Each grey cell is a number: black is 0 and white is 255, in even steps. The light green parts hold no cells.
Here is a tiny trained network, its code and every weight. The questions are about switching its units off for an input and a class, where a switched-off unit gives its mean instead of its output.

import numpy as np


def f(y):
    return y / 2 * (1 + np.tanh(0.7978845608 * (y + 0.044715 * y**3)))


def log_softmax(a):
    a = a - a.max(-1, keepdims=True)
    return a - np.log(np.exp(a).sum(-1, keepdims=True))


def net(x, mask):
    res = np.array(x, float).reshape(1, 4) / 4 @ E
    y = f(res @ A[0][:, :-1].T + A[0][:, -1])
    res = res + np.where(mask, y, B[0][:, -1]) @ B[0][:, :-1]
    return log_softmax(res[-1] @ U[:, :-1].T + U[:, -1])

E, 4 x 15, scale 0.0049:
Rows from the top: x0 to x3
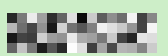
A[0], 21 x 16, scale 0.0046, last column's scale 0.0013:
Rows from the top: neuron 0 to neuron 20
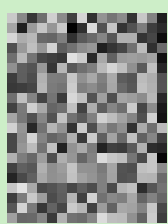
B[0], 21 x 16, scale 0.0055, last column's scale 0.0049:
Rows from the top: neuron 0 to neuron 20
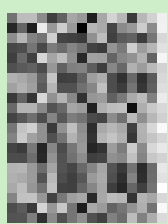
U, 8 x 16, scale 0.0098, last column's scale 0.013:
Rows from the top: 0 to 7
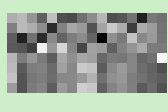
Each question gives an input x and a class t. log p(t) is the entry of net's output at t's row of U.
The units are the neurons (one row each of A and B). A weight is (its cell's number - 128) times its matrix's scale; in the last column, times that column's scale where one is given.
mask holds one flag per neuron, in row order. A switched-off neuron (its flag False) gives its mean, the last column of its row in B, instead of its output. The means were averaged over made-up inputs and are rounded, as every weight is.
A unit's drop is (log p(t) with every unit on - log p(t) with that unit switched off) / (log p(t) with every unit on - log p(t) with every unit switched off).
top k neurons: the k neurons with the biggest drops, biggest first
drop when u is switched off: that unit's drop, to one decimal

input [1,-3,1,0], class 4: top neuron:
neuron 14
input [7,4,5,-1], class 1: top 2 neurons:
neuron 18; neuron 9
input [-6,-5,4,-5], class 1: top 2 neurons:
neuron 0; neuron 11
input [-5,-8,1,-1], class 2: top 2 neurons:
neuron 13; neuron 3
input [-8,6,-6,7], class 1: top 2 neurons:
neuron 11; neuron 0
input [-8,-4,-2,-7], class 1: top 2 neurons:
neuron 0; neuron 11
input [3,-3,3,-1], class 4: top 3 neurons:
neuron 17; neuron 2; neuron 0
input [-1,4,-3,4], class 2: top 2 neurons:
neuron 1; neuron 20
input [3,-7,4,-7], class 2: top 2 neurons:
neuron 13; neuron 3
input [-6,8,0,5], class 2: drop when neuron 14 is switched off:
0.2
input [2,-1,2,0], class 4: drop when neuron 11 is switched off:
0.2
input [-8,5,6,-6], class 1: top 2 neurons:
neuron 11; neuron 0
